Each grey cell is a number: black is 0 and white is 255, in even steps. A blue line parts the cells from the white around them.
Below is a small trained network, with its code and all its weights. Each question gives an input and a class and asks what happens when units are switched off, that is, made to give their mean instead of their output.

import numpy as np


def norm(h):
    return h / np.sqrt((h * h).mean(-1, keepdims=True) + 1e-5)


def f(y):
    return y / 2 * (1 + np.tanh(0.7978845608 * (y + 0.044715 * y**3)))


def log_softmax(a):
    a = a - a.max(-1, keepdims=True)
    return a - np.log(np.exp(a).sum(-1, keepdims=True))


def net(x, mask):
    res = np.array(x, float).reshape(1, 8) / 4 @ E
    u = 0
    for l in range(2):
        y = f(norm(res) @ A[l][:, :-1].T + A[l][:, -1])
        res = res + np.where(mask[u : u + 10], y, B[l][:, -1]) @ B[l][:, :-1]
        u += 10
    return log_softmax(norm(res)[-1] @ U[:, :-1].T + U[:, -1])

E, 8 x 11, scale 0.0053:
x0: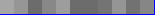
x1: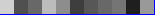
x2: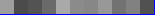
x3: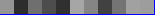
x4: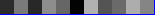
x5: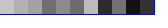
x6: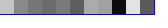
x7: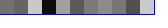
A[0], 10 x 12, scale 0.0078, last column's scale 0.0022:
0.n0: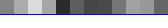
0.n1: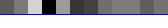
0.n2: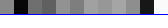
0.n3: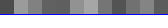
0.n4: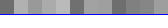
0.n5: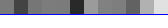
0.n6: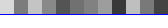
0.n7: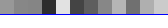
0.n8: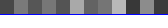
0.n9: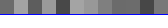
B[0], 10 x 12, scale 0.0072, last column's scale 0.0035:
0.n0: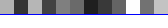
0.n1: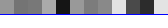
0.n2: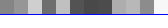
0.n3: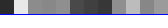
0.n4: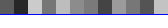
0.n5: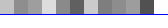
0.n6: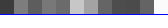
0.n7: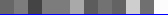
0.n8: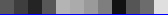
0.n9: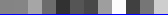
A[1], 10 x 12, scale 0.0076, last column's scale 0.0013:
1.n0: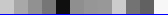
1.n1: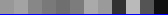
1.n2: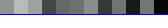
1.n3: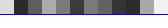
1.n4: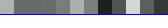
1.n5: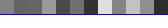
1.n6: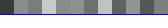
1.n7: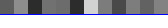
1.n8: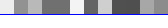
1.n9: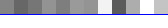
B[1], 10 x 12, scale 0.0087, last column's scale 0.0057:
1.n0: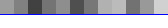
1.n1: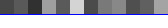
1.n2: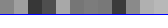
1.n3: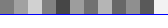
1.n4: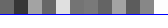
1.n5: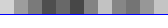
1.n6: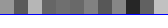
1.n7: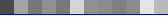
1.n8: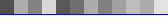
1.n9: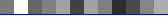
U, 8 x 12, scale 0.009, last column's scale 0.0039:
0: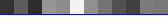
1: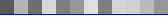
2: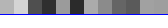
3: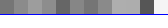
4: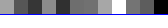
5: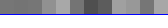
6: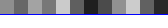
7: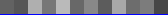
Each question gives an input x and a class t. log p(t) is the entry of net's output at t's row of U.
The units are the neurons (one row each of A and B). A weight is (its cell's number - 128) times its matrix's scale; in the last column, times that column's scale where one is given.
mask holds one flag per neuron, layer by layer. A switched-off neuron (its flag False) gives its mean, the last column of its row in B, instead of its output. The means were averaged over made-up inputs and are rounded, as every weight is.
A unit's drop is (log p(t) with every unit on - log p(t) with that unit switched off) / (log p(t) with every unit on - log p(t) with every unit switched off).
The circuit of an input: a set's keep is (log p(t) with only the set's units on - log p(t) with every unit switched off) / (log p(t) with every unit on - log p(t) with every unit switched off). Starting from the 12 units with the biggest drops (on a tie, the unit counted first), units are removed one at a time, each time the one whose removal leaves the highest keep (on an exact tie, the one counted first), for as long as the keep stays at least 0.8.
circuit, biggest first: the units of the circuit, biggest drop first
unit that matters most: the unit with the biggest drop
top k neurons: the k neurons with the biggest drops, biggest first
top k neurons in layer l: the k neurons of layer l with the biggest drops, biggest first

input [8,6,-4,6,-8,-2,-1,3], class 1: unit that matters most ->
1.n8
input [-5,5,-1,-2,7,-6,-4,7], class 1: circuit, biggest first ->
[0.n5; 1.n7]
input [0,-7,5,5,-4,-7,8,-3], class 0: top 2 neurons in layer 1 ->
[1.n1; 1.n9]
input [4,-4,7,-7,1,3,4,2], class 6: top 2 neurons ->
[0.n4; 0.n2]
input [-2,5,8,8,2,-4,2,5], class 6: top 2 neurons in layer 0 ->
[0.n2; 0.n9]
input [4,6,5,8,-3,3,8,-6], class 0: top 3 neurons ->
[0.n6; 1.n1; 0.n0]
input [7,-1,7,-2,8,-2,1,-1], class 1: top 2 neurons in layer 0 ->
[0.n0; 0.n5]
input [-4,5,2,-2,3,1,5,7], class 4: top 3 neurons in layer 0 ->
[0.n1; 0.n5; 0.n8]
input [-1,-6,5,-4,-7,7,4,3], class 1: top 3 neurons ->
[1.n8; 0.n8; 0.n0]
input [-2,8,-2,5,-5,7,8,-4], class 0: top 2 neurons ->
[0.n6; 1.n2]
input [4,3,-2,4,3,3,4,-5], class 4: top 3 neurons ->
[0.n9; 0.n8; 1.n0]
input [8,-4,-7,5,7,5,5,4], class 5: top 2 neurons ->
[0.n0; 1.n4]
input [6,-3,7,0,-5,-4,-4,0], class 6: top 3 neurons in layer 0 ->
[0.n2; 0.n7; 0.n6]
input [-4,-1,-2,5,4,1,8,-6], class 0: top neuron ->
[0.n6]
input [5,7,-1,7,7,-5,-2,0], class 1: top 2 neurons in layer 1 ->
[1.n7; 1.n6]
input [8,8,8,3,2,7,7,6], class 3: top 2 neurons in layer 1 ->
[1.n3; 1.n9]
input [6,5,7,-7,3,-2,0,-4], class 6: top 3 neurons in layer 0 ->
[0.n4; 0.n1; 0.n6]
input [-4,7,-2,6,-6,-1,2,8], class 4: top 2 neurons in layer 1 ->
[1.n0; 1.n7]
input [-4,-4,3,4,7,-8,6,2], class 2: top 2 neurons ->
[1.n9; 1.n5]
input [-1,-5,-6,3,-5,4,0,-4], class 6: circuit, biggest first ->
[0.n0]
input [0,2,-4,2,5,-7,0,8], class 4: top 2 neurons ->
[0.n1; 0.n5]
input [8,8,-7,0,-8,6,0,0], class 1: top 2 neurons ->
[1.n8; 0.n2]
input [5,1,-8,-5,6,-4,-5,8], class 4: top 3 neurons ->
[0.n1; 0.n2; 1.n4]
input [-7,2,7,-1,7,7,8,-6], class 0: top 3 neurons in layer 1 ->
[1.n1; 1.n7; 1.n8]
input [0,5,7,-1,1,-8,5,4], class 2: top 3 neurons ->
[1.n9; 1.n5; 0.n0]
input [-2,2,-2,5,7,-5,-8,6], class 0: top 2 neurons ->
[0.n8; 1.n8]
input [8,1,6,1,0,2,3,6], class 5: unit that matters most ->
0.n7
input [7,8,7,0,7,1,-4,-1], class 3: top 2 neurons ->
[1.n3; 1.n8]
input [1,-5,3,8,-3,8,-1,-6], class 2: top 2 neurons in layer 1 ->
[1.n2; 1.n0]
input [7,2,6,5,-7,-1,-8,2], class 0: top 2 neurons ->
[0.n8; 0.n0]
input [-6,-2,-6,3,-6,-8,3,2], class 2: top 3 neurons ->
[1.n9; 1.n5; 0.n4]
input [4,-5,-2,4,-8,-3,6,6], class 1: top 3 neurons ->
[1.n8; 0.n8; 0.n1]
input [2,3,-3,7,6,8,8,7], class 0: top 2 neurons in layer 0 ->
[0.n6; 0.n9]
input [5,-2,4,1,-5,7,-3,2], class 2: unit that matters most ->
1.n2
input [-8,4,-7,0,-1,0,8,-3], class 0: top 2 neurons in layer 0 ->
[0.n6; 0.n2]
